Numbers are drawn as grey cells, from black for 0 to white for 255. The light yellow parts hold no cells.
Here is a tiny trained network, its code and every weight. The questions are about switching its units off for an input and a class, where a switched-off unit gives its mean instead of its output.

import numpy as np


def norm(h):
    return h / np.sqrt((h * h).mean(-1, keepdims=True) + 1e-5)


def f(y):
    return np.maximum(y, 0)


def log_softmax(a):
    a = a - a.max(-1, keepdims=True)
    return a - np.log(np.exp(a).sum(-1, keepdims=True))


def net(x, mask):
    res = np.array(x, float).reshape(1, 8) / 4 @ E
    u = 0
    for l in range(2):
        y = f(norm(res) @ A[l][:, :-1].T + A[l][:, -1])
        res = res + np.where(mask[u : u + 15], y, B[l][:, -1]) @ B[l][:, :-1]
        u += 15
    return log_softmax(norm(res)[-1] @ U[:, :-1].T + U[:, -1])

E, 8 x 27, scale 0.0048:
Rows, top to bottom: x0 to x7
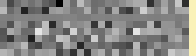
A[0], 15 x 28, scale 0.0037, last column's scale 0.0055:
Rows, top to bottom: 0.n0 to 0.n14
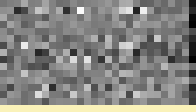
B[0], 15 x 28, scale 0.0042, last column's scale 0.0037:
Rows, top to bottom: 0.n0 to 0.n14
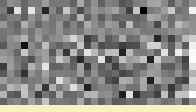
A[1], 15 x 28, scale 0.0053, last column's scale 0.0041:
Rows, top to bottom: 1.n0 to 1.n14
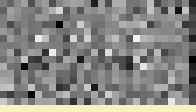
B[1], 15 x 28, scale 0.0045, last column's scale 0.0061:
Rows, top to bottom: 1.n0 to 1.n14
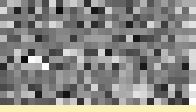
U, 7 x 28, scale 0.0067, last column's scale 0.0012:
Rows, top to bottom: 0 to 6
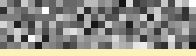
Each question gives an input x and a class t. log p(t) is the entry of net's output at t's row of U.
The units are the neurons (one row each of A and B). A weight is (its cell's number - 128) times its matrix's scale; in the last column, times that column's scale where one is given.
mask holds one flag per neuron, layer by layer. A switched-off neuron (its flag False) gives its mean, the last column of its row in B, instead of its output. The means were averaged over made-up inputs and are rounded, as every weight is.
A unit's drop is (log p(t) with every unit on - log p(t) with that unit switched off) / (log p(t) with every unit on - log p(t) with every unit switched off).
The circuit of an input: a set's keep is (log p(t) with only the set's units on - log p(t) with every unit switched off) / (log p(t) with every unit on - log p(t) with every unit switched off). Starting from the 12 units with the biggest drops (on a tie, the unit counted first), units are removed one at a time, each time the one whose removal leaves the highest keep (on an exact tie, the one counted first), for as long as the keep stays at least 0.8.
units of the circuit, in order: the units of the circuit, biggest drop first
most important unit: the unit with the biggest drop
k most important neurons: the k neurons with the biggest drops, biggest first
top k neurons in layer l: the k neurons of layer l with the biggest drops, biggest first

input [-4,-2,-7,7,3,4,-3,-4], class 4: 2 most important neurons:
1.n0; 0.n12
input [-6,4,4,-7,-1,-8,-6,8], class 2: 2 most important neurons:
1.n14; 1.n13
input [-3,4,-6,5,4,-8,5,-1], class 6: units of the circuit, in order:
1.n12
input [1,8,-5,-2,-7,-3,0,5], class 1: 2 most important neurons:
1.n9; 0.n13
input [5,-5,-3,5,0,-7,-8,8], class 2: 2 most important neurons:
1.n14; 1.n8
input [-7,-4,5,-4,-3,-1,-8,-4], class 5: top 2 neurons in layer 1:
1.n3; 1.n7
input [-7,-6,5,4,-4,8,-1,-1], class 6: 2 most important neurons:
1.n13; 1.n3
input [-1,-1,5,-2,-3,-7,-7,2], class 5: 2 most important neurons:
0.n1; 1.n13
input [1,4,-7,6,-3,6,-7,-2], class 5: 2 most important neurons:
0.n1; 1.n7
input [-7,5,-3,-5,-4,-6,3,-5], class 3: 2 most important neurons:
1.n1; 1.n13
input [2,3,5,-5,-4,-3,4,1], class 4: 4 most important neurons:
0.n13; 1.n7; 0.n5; 1.n5
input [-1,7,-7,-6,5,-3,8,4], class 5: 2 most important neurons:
1.n8; 0.n6
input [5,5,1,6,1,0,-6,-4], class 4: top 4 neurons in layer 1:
1.n0; 1.n1; 1.n8; 1.n14
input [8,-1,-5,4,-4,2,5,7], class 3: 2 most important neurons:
1.n3; 0.n8
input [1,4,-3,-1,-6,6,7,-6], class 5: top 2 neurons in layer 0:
0.n13; 0.n11
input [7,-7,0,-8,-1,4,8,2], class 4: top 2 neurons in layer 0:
0.n5; 0.n1
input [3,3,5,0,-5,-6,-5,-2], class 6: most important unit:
1.n12
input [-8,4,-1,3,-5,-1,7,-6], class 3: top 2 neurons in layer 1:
1.n1; 1.n14
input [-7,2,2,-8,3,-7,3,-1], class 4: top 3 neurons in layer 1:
1.n7; 1.n3; 1.n13
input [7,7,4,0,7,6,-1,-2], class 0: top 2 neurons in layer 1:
1.n5; 1.n1
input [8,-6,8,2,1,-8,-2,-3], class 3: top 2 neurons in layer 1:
1.n3; 1.n13
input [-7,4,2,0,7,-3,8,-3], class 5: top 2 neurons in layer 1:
1.n8; 1.n3
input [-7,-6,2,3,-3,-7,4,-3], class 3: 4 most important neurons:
1.n1; 1.n13; 1.n9; 0.n9
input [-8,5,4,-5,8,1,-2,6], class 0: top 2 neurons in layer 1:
1.n5; 1.n3
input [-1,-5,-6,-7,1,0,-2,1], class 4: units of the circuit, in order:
1.n7
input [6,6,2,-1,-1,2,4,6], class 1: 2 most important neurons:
1.n9; 0.n8
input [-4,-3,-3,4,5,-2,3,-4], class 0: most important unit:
1.n14
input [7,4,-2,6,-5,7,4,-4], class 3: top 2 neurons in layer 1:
1.n3; 1.n12
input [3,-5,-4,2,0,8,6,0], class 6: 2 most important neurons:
1.n13; 0.n1
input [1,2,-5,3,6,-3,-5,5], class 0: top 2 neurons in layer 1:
1.n8; 1.n5
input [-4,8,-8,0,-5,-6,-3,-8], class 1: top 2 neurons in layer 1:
1.n9; 1.n14
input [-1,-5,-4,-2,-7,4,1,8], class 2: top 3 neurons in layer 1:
1.n14; 1.n5; 1.n11
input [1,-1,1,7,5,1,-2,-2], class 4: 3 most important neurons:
0.n12; 1.n0; 0.n7
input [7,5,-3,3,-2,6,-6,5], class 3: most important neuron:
1.n3
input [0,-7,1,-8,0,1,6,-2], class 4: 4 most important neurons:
1.n7; 0.n5; 1.n9; 0.n9
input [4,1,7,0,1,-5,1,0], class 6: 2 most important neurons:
1.n12; 1.n1
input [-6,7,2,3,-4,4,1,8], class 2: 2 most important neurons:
1.n14; 0.n6
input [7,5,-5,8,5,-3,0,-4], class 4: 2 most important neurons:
1.n0; 0.n12
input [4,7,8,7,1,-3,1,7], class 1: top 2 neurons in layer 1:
1.n9; 1.n7
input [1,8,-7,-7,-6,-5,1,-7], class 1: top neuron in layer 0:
0.n13
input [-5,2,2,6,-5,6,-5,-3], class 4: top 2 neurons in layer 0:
0.n12; 0.n13
